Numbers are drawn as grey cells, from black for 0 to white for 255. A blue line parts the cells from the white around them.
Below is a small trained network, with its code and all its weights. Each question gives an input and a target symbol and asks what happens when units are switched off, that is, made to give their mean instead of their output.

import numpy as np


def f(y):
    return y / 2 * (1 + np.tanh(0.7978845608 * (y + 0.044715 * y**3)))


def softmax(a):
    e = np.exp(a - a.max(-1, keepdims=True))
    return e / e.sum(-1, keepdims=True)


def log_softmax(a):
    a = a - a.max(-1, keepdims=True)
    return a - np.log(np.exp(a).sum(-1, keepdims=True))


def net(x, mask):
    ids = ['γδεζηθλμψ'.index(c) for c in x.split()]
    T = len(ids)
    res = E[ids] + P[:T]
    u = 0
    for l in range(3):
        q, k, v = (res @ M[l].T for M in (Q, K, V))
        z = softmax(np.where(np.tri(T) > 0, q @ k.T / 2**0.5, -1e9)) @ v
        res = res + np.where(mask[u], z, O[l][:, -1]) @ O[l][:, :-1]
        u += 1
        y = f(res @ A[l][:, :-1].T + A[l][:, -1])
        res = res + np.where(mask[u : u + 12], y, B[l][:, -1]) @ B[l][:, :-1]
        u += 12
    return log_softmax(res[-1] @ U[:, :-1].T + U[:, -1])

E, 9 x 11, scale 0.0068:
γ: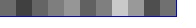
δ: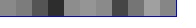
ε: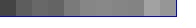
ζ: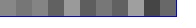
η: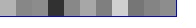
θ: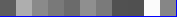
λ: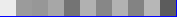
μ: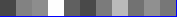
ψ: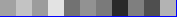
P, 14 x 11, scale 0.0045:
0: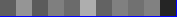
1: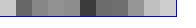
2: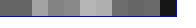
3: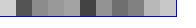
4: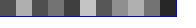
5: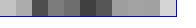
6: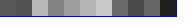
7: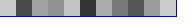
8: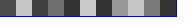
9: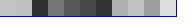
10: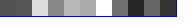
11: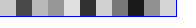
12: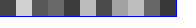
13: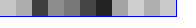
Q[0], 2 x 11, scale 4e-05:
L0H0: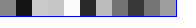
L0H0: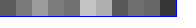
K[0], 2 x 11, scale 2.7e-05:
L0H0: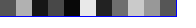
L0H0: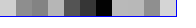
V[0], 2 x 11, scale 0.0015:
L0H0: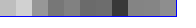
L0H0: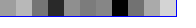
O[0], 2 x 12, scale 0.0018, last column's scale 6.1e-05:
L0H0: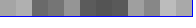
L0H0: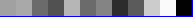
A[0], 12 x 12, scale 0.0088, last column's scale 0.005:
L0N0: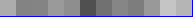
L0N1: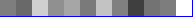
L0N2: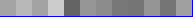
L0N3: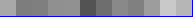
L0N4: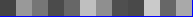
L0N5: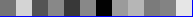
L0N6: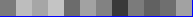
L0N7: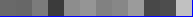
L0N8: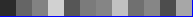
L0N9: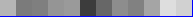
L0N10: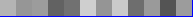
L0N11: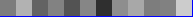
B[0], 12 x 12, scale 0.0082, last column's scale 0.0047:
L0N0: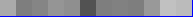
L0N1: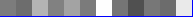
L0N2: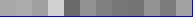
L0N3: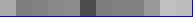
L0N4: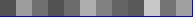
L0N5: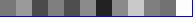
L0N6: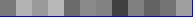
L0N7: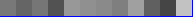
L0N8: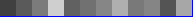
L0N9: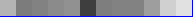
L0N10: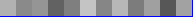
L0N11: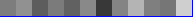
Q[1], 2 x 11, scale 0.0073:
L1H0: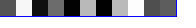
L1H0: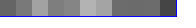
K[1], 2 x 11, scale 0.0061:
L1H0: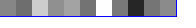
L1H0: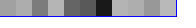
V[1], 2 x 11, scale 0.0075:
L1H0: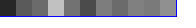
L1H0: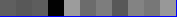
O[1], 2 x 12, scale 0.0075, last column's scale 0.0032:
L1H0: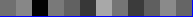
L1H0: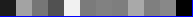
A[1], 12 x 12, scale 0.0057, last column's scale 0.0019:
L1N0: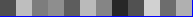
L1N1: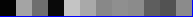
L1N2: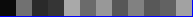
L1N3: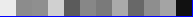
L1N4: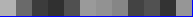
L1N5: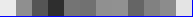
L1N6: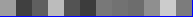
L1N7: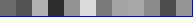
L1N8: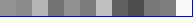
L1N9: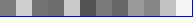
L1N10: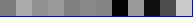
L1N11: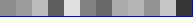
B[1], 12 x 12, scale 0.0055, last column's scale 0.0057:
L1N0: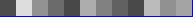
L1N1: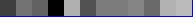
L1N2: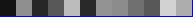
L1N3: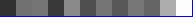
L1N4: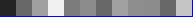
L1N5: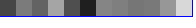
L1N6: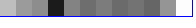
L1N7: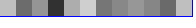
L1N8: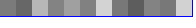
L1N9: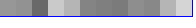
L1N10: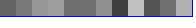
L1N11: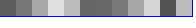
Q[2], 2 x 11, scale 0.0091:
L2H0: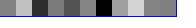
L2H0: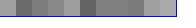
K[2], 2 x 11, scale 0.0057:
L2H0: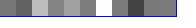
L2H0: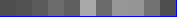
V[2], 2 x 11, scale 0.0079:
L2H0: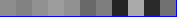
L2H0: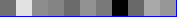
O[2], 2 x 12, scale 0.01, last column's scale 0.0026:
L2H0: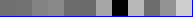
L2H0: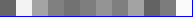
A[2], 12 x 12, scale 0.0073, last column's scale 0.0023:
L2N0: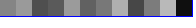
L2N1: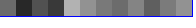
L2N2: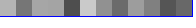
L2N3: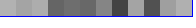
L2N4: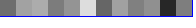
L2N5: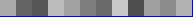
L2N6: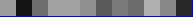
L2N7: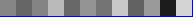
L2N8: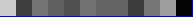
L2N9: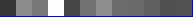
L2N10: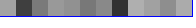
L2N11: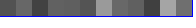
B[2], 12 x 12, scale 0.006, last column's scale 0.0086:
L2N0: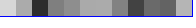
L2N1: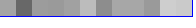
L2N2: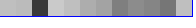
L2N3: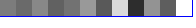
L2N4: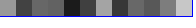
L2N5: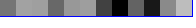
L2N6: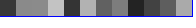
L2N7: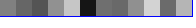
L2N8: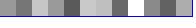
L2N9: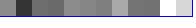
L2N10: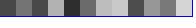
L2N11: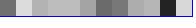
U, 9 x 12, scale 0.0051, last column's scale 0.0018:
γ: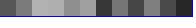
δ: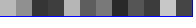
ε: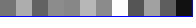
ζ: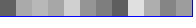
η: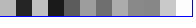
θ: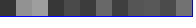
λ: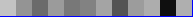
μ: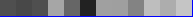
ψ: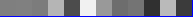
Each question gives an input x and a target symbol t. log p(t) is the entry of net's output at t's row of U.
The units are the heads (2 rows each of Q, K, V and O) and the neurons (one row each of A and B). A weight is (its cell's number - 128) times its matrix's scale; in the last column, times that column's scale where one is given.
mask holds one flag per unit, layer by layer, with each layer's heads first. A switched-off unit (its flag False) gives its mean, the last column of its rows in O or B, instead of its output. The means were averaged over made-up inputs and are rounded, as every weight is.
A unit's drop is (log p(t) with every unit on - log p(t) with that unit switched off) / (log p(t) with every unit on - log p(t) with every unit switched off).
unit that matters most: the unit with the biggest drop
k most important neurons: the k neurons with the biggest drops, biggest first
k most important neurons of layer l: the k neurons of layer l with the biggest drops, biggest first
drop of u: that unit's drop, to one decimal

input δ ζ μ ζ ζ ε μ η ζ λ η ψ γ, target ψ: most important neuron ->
L2N9
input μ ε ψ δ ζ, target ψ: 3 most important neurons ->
L0N1, L2N9, L0N6
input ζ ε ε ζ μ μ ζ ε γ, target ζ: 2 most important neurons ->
L1N2, L2N11
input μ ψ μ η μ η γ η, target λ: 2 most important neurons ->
L2N11, L2N8
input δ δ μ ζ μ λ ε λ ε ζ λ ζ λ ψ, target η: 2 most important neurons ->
L0N1, L1N3
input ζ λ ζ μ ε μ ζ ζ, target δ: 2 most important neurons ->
L0N4, L2N5
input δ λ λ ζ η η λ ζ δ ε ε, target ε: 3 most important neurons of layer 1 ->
L1N2, L1N1, L1N10
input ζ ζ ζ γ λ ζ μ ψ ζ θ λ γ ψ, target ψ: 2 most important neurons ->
L0N6, L2N2
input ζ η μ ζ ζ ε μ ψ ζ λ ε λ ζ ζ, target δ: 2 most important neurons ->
L0N4, L2N5
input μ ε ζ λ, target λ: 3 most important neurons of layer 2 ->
L2N8, L2N11, L2N0
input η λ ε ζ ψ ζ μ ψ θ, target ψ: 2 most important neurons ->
L2N9, L0N9
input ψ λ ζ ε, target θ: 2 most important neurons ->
L0N5, L0N6
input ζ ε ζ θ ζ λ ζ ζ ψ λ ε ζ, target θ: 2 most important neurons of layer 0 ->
L0N5, L0N6
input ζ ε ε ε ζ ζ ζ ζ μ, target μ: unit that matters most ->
L0N8
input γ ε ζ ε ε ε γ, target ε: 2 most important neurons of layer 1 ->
L1N2, L1N1
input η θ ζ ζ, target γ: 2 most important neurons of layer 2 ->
L2N6, L2N5
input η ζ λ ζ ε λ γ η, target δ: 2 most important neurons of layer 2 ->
L2N5, L2N0
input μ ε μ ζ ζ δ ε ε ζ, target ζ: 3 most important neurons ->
L0N5, L1N2, L2N11
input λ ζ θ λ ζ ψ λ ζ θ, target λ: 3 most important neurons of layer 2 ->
L2N2, L2N4, L2N7
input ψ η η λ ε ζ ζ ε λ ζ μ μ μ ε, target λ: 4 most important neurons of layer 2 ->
L2N11, L2N8, L2N0, L2N9
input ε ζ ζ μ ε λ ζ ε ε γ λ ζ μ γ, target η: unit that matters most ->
L1H0
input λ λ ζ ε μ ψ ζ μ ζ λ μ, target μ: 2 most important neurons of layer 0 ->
L0N8, L0N1
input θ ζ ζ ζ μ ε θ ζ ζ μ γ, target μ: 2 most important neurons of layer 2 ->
L2N9, L2N7
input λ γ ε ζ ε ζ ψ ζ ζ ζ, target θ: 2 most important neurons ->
L0N1, L0N6
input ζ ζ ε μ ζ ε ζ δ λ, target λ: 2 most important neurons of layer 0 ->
L0N5, L0N10
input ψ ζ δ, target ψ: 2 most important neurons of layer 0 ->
L0N5, L0N11
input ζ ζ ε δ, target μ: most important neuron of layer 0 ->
L0N5
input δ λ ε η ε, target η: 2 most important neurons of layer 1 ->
L1N7, L1N1
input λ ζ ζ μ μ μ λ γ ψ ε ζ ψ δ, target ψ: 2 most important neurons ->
L2N9, L1N4
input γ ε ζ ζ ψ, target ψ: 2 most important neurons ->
L0N6, L2N9
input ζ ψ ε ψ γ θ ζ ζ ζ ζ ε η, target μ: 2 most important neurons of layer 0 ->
L0N5, L0N9
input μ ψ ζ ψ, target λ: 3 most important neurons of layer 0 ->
L0N5, L0N8, L0N1
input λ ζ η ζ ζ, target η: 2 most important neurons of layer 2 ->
L2N1, L2N11
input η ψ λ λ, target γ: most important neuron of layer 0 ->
L0N10
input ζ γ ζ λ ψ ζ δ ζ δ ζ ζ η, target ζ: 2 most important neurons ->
L1N11, L0N4
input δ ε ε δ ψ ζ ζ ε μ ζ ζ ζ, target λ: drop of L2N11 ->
0.6
